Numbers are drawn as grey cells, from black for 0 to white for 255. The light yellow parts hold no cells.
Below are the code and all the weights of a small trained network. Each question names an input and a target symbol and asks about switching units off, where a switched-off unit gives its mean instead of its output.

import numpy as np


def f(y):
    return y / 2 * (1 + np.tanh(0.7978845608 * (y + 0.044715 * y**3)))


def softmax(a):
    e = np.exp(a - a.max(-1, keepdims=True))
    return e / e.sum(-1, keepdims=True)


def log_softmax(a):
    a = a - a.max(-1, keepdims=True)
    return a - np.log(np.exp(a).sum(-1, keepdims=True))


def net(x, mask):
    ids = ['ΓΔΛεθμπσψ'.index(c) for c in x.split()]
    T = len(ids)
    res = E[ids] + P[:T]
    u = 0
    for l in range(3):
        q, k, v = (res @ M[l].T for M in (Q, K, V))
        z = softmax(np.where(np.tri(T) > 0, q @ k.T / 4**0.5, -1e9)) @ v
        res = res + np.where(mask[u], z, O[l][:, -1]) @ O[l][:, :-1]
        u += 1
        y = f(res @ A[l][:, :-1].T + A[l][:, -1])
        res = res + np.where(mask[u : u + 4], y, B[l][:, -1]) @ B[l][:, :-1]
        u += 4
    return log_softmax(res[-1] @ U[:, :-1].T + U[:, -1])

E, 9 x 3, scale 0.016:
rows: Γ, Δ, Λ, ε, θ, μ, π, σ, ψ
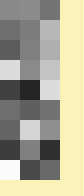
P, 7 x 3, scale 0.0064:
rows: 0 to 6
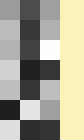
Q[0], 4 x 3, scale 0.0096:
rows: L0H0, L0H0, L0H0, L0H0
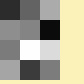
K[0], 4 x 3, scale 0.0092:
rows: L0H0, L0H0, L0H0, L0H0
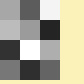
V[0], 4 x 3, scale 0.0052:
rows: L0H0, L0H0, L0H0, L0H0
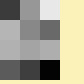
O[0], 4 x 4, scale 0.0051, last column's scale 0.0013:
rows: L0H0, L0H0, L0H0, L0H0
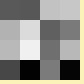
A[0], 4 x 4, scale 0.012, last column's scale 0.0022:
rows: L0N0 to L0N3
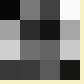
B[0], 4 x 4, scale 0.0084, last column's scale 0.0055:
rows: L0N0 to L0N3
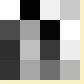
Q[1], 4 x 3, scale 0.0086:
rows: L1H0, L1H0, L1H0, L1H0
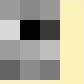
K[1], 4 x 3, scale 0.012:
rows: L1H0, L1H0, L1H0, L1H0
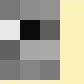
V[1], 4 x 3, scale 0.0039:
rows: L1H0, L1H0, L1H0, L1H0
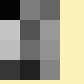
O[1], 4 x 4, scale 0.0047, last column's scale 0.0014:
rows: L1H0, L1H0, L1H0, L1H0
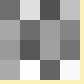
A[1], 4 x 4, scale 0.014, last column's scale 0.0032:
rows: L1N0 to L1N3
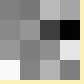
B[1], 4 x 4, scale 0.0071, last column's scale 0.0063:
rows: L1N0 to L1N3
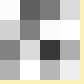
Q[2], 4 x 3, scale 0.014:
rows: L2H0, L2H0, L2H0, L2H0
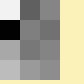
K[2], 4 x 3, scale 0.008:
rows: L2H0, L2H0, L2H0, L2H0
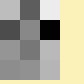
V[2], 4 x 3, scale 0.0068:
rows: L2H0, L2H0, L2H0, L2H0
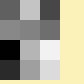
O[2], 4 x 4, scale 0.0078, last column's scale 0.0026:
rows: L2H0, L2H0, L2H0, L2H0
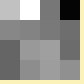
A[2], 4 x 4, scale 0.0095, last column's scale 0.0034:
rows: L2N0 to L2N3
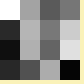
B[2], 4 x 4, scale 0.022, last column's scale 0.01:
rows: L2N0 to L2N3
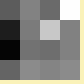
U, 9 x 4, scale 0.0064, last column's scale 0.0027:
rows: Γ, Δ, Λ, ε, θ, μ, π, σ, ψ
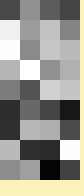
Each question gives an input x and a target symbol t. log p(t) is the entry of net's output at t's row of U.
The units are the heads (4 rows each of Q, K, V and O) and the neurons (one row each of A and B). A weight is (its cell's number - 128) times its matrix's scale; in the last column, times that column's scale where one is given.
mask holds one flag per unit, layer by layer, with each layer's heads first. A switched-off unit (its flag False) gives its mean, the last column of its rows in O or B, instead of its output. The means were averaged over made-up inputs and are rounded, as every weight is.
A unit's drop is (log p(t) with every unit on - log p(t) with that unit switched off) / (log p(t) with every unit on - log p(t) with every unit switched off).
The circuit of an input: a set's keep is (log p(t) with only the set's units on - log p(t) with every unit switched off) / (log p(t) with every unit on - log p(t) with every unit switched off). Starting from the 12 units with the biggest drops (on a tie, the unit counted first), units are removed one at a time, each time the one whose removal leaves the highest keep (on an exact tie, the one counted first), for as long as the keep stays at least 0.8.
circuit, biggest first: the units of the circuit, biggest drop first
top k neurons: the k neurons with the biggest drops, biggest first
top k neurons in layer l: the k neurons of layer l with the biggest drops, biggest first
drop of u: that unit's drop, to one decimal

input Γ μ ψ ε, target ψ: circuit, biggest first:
(L2H0 L2N0 L1N1)
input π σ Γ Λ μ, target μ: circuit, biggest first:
(L1N0 L2N2 L1N1)
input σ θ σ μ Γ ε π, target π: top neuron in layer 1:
(L1N1)
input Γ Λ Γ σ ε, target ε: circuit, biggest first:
(L1N3 L2N0)
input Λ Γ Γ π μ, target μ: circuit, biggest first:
(L1N0 L1N1 L2N2)
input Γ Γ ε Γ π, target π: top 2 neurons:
(L0N0 L1N1)
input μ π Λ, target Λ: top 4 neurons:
(L0N2 L0N1 L1N0 L2N0)
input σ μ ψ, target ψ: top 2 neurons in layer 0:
(L0N1 L0N3)
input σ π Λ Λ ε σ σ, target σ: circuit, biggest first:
(L0N0 L2H0)
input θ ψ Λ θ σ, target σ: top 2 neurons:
(L0N0 L0N1)
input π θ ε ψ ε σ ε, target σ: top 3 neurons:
(L0N2 L0N0 L0N3)
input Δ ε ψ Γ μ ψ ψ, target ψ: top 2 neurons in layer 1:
(L1N1 L1N3)
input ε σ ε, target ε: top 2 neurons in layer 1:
(L1N3 L1N2)
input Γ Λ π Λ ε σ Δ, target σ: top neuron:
(L0N1)
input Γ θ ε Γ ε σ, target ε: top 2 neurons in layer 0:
(L0N0 L0N1)
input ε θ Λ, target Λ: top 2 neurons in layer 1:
(L1N0 L1N3)
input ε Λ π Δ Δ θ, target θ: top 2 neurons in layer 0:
(L0N0 L0N2)
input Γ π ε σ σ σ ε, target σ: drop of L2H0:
0.5
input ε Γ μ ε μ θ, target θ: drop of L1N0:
0.3
